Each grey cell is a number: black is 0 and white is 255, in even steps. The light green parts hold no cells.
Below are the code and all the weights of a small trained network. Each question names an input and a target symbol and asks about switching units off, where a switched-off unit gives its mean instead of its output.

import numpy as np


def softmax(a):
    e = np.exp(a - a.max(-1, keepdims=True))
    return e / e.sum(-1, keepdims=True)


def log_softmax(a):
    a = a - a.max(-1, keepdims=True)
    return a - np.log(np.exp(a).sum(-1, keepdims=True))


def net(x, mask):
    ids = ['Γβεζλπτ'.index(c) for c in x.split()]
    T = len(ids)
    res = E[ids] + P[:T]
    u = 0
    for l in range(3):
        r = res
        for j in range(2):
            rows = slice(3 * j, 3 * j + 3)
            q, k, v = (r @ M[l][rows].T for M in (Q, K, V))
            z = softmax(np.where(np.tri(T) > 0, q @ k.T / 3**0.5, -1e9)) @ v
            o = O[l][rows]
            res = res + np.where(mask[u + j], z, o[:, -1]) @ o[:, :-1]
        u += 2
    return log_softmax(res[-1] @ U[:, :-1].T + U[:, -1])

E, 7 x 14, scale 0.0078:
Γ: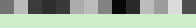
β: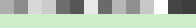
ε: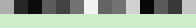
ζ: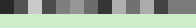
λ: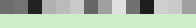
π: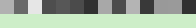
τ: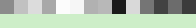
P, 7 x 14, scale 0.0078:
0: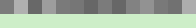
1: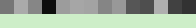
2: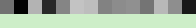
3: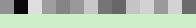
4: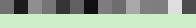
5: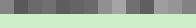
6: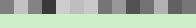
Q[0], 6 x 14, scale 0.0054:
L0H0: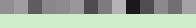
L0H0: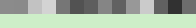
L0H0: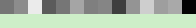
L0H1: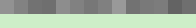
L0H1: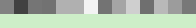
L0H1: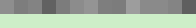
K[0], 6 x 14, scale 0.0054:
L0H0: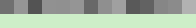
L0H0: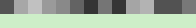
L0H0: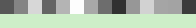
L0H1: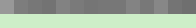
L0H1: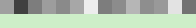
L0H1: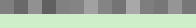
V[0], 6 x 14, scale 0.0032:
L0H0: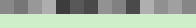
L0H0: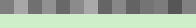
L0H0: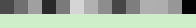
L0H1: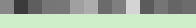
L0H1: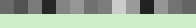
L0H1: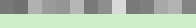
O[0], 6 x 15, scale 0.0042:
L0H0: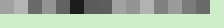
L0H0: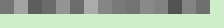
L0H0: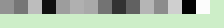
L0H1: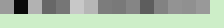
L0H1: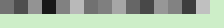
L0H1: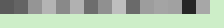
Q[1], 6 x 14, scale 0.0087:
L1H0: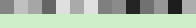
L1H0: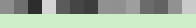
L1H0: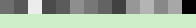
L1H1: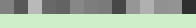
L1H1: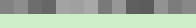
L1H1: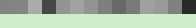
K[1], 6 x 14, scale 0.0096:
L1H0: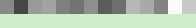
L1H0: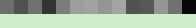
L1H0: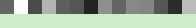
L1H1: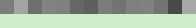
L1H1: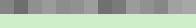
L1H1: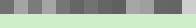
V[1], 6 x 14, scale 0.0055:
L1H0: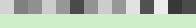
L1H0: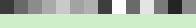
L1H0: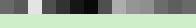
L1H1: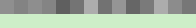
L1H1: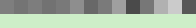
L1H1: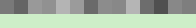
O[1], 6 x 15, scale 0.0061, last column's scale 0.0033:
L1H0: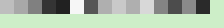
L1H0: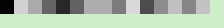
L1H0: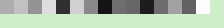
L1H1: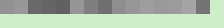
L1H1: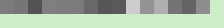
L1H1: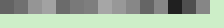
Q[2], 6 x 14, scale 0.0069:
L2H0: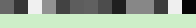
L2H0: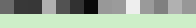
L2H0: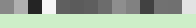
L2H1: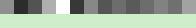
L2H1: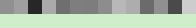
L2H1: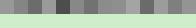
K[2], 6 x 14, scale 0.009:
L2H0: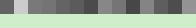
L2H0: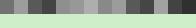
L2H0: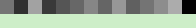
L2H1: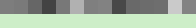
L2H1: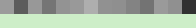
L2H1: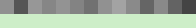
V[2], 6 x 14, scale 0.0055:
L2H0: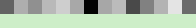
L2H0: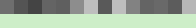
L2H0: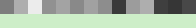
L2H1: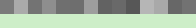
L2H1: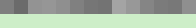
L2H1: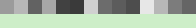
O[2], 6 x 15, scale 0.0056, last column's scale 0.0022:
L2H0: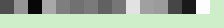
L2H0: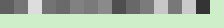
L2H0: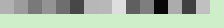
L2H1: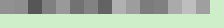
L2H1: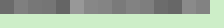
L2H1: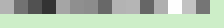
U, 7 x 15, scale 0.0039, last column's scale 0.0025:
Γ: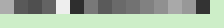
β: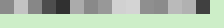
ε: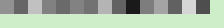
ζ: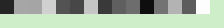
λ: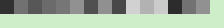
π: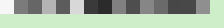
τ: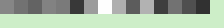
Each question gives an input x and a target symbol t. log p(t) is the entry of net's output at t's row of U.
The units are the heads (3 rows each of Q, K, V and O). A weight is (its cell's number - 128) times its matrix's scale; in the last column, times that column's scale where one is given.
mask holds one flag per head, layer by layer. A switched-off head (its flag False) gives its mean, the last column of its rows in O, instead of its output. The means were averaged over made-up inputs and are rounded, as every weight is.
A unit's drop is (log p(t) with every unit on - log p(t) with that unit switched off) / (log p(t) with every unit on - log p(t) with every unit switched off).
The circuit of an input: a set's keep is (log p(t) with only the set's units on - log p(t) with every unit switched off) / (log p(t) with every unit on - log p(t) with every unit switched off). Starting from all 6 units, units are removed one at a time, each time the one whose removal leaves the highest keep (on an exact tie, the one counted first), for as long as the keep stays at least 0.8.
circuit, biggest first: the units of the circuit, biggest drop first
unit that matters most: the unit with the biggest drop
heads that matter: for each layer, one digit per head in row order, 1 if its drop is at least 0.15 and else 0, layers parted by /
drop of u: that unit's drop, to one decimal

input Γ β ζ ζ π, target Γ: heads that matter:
00 / 10 / 01
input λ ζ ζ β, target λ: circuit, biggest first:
[L2H0 L1H0]
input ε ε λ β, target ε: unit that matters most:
L2H0
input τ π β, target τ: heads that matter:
00 / 10 / 10
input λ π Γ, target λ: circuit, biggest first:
[L2H0 L1H0]
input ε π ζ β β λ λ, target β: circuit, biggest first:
[L1H0 L2H1]
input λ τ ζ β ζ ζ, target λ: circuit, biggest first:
[L2H0 L1H0 L0H0]
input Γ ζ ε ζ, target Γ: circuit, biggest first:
[L1H0 L2H1]
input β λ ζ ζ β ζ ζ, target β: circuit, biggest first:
[L1H0 L2H1 L0H0]
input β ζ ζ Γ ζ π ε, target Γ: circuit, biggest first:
[L1H0 L2H1 L0H0]
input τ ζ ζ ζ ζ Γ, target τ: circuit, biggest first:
[L2H0 L1H0]
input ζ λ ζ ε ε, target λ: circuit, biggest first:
[L1H0 L2H0]
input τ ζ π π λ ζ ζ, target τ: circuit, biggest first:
[L2H0 L1H0]
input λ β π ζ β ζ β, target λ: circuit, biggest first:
[L2H0 L1H0 L0H0]
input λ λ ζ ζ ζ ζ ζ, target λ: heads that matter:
00 / 10 / 10
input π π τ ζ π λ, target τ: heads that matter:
10 / 10 / 10
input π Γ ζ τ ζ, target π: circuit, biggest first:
[L1H0]
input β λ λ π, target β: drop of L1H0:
0.4
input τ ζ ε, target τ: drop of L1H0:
0.3
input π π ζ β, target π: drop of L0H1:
0.0
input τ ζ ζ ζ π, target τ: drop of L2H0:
0.4
